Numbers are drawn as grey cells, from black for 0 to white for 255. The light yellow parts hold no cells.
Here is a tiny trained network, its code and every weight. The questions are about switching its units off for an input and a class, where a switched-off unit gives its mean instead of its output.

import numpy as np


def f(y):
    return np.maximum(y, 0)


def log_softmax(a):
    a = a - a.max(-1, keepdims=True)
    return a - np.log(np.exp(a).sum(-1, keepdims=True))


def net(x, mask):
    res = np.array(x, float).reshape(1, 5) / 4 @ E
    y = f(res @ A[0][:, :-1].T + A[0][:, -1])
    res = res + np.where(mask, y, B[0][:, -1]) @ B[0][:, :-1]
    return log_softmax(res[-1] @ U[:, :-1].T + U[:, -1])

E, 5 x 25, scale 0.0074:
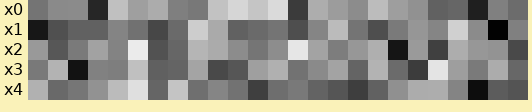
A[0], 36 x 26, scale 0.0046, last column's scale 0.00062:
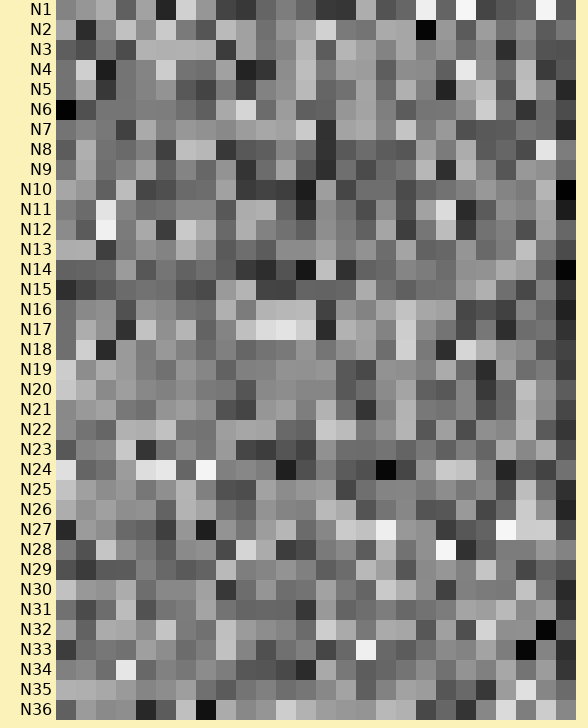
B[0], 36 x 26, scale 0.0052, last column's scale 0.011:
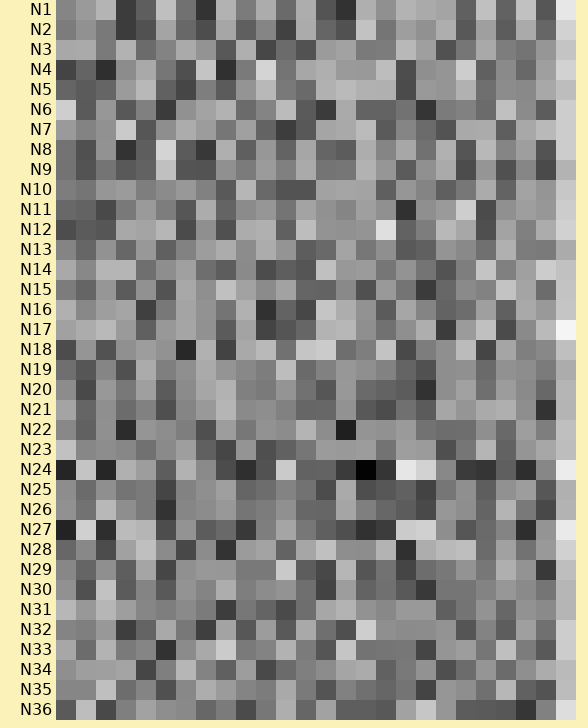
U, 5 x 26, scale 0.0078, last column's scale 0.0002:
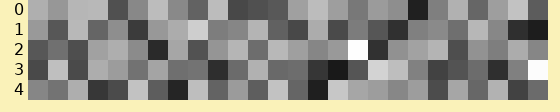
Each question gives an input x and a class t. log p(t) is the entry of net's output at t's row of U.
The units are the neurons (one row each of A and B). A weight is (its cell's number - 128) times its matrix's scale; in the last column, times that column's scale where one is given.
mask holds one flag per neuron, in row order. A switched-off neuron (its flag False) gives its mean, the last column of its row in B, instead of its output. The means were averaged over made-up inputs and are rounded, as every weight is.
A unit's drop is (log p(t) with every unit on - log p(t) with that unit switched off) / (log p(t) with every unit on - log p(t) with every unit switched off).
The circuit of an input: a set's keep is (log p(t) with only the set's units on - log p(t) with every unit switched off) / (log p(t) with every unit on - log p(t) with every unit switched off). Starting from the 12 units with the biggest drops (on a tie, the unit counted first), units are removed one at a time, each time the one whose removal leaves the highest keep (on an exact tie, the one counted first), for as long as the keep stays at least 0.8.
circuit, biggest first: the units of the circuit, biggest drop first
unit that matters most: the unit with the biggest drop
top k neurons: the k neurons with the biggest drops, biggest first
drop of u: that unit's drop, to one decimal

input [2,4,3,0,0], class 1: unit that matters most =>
N1
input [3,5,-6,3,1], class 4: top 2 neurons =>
N1; N8
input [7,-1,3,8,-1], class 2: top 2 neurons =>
N4; N18
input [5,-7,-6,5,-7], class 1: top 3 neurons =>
N24; N20; N35
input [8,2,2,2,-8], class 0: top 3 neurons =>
N17; N7; N24
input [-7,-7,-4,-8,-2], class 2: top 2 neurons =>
N12; N11
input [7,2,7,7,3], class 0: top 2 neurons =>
N17; N3
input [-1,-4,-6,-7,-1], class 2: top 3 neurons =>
N12; N28; N11
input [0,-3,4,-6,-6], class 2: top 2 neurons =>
N24; N28
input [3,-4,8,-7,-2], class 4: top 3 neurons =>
N2; N32; N22
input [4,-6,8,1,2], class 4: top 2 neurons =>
N2; N32
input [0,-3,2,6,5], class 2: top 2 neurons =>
N4; N27
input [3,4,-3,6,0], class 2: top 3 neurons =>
N4; N18; N5
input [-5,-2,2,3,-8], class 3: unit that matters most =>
N27
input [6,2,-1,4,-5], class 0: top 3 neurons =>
N17; N24; N7
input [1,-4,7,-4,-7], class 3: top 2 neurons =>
N27; N36
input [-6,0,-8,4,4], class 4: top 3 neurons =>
N1; N8; N9
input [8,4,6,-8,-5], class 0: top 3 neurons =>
N17; N16; N7
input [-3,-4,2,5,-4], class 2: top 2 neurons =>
N24; N18
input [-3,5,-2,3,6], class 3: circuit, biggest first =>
N24
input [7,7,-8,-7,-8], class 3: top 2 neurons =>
N27; N36
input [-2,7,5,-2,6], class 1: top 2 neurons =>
N33; N27
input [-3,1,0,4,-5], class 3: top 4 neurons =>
N27; N36; N12; N28
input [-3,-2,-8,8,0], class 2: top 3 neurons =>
N4; N18; N5
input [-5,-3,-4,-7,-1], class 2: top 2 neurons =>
N12; N11
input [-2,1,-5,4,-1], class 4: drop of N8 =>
0.2
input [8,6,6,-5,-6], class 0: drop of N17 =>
0.3
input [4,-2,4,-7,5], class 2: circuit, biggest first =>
N28
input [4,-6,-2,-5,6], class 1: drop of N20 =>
0.3
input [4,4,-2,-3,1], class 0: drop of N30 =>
0.2
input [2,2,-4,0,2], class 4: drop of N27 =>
0.1
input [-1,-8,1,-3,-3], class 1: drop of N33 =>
0.0
